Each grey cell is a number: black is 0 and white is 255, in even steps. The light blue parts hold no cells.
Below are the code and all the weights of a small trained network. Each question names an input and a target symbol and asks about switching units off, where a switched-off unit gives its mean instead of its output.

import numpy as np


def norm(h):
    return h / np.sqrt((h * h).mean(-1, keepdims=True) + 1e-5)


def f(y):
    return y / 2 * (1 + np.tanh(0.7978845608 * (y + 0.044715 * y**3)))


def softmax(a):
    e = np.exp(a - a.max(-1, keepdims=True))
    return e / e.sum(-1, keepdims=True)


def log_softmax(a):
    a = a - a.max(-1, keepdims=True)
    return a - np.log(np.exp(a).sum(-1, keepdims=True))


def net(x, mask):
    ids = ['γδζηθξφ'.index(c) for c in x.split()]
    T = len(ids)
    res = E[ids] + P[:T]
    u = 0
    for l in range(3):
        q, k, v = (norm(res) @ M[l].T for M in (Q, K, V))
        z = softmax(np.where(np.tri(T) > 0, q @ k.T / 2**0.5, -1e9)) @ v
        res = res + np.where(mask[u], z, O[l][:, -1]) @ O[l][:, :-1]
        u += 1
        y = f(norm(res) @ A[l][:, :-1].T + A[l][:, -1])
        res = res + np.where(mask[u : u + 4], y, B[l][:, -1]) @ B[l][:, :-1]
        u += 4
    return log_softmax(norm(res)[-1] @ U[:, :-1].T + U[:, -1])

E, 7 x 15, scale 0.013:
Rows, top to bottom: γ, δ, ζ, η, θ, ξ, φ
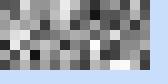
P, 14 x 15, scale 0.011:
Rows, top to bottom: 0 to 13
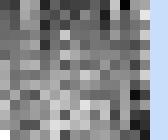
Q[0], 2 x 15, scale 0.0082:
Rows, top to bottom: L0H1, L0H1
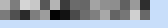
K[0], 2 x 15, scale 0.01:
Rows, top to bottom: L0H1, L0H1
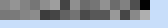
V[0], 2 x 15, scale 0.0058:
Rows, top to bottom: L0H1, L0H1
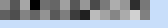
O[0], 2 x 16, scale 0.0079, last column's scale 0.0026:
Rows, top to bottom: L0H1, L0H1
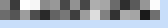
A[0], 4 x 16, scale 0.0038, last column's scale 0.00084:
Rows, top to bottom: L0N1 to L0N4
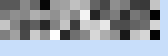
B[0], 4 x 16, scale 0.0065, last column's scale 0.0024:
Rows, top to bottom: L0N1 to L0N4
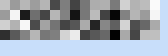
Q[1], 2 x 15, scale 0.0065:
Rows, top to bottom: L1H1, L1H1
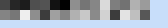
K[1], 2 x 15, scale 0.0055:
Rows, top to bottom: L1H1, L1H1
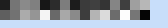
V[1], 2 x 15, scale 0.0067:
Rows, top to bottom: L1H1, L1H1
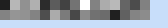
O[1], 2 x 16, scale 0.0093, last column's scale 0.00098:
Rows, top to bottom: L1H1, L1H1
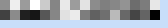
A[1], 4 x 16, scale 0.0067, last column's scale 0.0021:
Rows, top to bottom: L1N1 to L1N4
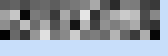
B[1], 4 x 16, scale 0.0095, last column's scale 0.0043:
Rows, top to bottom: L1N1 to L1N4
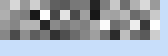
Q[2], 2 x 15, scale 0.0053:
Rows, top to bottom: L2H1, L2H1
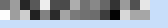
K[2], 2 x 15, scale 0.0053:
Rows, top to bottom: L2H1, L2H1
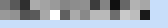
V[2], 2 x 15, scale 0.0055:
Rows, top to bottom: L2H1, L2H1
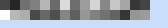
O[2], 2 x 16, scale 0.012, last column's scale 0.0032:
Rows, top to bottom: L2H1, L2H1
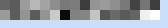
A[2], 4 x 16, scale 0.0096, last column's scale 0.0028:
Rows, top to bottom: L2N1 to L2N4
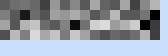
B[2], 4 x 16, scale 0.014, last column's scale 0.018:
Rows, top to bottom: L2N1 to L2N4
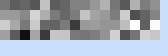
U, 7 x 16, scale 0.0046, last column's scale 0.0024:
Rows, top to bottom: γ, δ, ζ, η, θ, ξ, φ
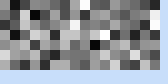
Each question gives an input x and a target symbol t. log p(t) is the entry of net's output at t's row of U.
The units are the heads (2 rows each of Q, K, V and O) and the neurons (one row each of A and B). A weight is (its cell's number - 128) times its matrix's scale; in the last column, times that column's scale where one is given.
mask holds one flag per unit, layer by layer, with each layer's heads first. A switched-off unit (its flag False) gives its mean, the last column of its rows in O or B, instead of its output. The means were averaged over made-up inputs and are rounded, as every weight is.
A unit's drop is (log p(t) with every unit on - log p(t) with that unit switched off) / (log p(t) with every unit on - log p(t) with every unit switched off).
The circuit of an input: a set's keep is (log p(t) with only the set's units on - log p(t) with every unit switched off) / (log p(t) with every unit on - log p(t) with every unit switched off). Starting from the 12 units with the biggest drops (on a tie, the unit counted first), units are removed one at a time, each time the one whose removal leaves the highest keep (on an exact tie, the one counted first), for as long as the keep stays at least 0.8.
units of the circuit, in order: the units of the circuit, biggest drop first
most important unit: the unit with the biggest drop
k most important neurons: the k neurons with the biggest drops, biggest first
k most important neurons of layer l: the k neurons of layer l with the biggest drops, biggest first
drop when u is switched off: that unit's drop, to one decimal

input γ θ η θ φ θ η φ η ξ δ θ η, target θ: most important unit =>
L0H1
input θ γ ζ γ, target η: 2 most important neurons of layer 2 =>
L2N2, L2N3
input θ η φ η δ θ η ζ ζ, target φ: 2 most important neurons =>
L2N3, L2N4
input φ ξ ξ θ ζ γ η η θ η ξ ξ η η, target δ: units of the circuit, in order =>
L1H1, L2N3
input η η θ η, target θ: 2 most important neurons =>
L1N2, L2N3
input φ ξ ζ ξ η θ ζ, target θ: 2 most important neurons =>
L1N2, L2N4
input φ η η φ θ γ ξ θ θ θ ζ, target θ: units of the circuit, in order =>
L0H1, L1N2, L2N3, L2N4
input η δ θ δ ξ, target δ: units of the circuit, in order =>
L2N3, L1H1
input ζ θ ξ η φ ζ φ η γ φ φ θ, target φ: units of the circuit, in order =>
L2N3, L2N4
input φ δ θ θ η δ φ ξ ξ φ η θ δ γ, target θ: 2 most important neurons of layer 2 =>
L2N3, L2N4
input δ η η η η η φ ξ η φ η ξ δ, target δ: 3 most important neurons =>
L2N3, L2N4, L0N2
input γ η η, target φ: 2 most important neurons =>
L2N4, L2N3
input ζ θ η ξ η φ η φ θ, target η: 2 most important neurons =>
L1N4, L2N3
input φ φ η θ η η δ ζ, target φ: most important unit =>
L0H1
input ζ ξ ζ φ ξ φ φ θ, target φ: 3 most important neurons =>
L1N1, L2N3, L2N4
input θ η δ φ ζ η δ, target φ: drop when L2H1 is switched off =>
0.0
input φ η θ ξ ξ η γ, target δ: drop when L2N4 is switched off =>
0.1
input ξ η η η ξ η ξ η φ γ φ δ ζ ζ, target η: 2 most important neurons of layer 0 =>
L0N4, L0N1
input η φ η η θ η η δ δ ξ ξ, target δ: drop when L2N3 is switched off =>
0.2
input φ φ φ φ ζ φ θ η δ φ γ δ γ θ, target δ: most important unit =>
L1N4
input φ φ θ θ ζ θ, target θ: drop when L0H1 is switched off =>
1.1
